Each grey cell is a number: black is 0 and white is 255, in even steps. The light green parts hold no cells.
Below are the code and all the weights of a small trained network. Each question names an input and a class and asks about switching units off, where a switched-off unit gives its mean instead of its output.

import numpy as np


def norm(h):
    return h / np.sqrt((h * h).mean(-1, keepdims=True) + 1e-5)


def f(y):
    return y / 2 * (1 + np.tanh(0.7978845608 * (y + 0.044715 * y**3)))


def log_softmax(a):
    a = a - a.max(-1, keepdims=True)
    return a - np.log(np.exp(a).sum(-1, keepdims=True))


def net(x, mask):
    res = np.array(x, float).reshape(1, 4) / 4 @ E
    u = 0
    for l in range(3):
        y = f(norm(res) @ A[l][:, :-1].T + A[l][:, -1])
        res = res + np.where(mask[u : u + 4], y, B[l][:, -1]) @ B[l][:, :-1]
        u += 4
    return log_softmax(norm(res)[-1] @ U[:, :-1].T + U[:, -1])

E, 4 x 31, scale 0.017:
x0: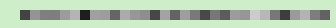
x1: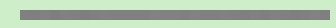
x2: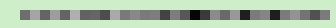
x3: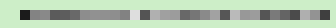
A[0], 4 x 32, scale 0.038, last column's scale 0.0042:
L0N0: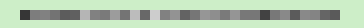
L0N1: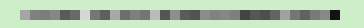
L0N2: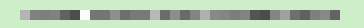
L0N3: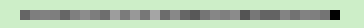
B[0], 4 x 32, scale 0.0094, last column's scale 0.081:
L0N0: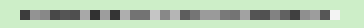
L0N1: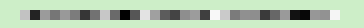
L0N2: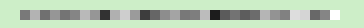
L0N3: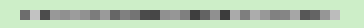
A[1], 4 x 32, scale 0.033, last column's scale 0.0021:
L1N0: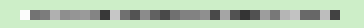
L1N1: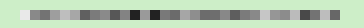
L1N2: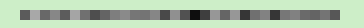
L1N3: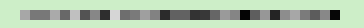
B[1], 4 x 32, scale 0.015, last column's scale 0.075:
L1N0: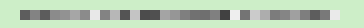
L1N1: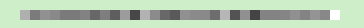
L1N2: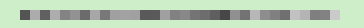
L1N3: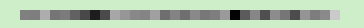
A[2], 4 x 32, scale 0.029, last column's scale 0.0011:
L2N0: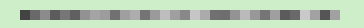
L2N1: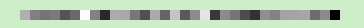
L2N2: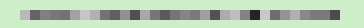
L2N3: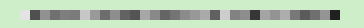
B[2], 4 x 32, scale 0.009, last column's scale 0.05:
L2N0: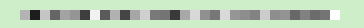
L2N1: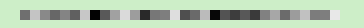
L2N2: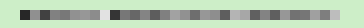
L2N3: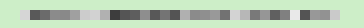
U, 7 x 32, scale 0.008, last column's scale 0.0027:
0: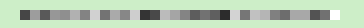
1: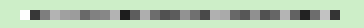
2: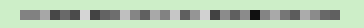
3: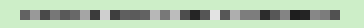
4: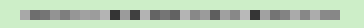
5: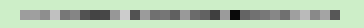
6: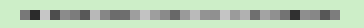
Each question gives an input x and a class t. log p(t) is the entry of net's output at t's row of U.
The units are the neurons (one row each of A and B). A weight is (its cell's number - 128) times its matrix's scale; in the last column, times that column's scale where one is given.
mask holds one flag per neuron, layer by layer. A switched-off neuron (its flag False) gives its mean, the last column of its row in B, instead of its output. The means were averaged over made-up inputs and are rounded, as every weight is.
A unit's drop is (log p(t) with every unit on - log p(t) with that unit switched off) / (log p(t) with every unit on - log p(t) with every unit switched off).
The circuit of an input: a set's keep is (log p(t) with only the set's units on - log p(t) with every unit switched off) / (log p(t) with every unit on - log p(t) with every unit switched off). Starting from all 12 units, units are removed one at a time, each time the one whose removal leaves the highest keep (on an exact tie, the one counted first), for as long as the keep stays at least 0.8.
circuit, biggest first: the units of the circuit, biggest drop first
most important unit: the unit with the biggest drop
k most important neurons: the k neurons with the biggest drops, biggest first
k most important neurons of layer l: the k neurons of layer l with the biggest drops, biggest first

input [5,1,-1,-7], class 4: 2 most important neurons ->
(L1N1, L0N2)
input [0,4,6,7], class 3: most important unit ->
L0N2
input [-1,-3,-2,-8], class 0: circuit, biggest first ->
(L0N0, L1N0)
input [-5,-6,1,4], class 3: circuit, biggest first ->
(L0N1, L0N0)
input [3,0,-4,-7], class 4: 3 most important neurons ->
(L0N2, L1N1, L0N0)
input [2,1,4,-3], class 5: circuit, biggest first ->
(L0N0, L1N3)
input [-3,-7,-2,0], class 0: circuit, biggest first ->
(L0N2, L1N0)
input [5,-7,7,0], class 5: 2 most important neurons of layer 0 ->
(L0N0, L0N2)
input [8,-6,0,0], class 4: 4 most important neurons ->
(L0N2, L1N3, L1N0, L0N0)
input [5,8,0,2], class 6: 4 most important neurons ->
(L0N3, L0N2, L1N1, L1N0)
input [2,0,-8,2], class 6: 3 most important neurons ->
(L0N2, L1N1, L0N1)
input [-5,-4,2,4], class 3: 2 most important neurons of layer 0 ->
(L0N1, L0N0)
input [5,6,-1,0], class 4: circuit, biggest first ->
(L1N0, L1N3)
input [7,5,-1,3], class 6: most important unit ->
L0N3
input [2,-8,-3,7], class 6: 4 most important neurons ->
(L0N2, L2N0, L1N1, L1N3)
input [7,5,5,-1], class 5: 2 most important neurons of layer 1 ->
(L1N3, L1N0)
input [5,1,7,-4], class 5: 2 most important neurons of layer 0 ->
(L0N0, L0N2)
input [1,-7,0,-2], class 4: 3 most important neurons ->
(L1N1, L0N2, L0N0)
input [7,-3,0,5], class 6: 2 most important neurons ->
(L0N3, L0N2)
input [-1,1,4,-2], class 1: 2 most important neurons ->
(L0N1, L0N0)
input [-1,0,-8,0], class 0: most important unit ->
L0N0
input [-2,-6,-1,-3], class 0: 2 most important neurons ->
(L1N0, L0N2)
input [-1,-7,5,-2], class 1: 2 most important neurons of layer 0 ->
(L0N1, L0N0)
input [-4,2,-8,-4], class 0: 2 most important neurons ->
(L0N0, L1N0)
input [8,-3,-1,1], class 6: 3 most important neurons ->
(L0N3, L0N2, L1N1)
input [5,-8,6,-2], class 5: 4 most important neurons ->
(L0N0, L0N2, L1N3, L1N0)
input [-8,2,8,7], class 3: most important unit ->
L0N1
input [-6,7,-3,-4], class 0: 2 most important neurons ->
(L1N0, L0N2)
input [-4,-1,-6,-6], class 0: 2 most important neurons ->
(L1N0, L0N0)
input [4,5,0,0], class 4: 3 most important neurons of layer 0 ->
(L0N2, L0N0, L0N3)
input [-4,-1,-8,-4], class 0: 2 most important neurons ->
(L0N0, L1N0)
